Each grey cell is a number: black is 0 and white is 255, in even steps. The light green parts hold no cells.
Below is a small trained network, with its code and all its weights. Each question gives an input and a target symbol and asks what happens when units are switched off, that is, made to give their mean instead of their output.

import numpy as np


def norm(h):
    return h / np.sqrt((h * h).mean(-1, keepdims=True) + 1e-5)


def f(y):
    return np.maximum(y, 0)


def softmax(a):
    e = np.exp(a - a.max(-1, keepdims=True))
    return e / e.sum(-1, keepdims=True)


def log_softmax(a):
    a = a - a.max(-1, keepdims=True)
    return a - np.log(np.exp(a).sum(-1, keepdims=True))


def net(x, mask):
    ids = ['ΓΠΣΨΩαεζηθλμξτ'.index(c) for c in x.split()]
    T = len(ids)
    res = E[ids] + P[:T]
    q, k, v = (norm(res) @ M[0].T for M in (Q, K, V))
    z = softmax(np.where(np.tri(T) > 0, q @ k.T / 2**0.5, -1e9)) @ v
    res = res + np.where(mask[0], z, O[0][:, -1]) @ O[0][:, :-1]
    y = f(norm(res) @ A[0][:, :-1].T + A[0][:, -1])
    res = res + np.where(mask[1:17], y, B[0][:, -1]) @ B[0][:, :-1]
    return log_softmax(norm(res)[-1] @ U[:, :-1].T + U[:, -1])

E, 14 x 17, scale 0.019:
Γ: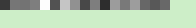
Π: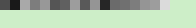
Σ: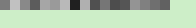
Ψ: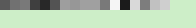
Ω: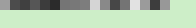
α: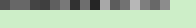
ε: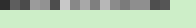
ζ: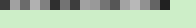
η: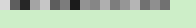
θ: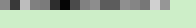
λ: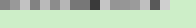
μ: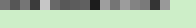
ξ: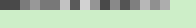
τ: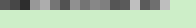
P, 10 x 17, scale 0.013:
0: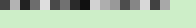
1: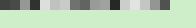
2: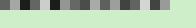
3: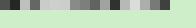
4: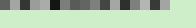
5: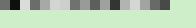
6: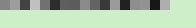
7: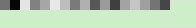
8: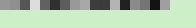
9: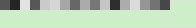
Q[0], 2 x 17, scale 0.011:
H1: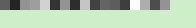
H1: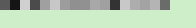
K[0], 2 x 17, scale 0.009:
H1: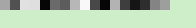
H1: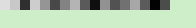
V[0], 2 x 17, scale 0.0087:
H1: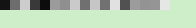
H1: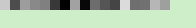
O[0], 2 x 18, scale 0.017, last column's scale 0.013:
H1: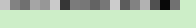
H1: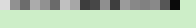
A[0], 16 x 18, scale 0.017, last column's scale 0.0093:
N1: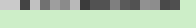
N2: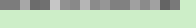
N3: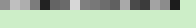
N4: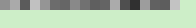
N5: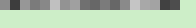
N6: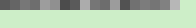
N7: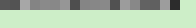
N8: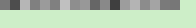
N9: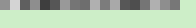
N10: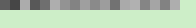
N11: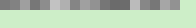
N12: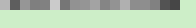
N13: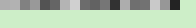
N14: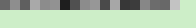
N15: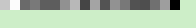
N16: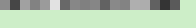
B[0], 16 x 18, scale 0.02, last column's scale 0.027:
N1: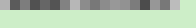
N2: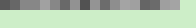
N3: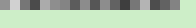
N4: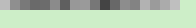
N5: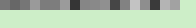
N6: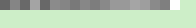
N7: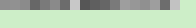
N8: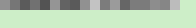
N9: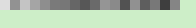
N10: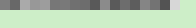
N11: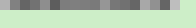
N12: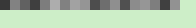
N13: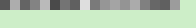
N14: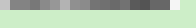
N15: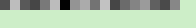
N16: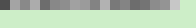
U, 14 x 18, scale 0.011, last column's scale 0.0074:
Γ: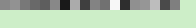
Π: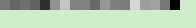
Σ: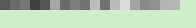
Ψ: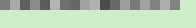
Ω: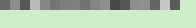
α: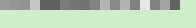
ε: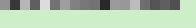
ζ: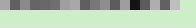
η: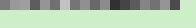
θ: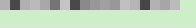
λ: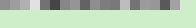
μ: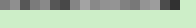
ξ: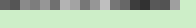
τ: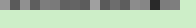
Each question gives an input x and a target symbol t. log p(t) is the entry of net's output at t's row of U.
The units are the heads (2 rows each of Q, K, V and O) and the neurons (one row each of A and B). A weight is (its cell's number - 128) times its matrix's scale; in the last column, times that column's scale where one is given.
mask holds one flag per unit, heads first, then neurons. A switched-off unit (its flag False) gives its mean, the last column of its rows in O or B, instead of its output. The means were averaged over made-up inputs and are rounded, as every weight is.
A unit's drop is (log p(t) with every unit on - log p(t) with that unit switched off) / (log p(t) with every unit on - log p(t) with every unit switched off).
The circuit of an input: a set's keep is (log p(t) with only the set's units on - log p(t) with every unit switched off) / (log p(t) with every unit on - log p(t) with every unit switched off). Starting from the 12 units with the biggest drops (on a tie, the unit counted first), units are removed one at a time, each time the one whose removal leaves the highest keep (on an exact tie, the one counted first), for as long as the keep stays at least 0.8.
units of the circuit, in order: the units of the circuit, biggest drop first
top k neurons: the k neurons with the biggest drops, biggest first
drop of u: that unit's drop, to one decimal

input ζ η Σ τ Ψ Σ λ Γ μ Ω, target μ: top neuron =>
[N13]
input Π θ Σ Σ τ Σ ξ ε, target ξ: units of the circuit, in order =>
[H1; N14; N16]
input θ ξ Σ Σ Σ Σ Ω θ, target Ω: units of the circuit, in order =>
[H1; N5; N16]
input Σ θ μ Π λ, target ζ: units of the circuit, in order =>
[H1; N1]
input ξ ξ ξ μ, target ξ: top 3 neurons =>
[N14; N16; N4]
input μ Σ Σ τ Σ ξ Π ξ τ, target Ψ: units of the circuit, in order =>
[N10; N1]
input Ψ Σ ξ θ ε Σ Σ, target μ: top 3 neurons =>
[N13; N15; N14]
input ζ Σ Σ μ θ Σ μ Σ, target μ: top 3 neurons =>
[N13; N8; N14]
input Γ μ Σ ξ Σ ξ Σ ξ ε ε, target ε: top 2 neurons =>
[N16; N10]
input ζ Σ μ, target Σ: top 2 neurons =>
[N14; N16]
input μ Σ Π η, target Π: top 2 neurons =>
[N5; N12]
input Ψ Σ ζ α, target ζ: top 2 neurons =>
[N10; N6]
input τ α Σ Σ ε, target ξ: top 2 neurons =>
[N4; N14]
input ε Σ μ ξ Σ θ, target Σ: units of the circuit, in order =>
[H1]
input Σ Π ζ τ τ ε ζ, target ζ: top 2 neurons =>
[N1; N6]
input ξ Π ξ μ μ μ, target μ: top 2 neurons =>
[N13; N8]
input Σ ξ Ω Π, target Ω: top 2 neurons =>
[N5; N16]
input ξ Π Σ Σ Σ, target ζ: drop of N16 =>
0.0
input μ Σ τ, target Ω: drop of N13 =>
0.1
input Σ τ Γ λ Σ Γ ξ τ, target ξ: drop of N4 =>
0.2
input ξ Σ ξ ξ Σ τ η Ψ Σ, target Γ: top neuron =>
[N12]
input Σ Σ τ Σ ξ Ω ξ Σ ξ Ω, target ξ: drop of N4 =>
0.2
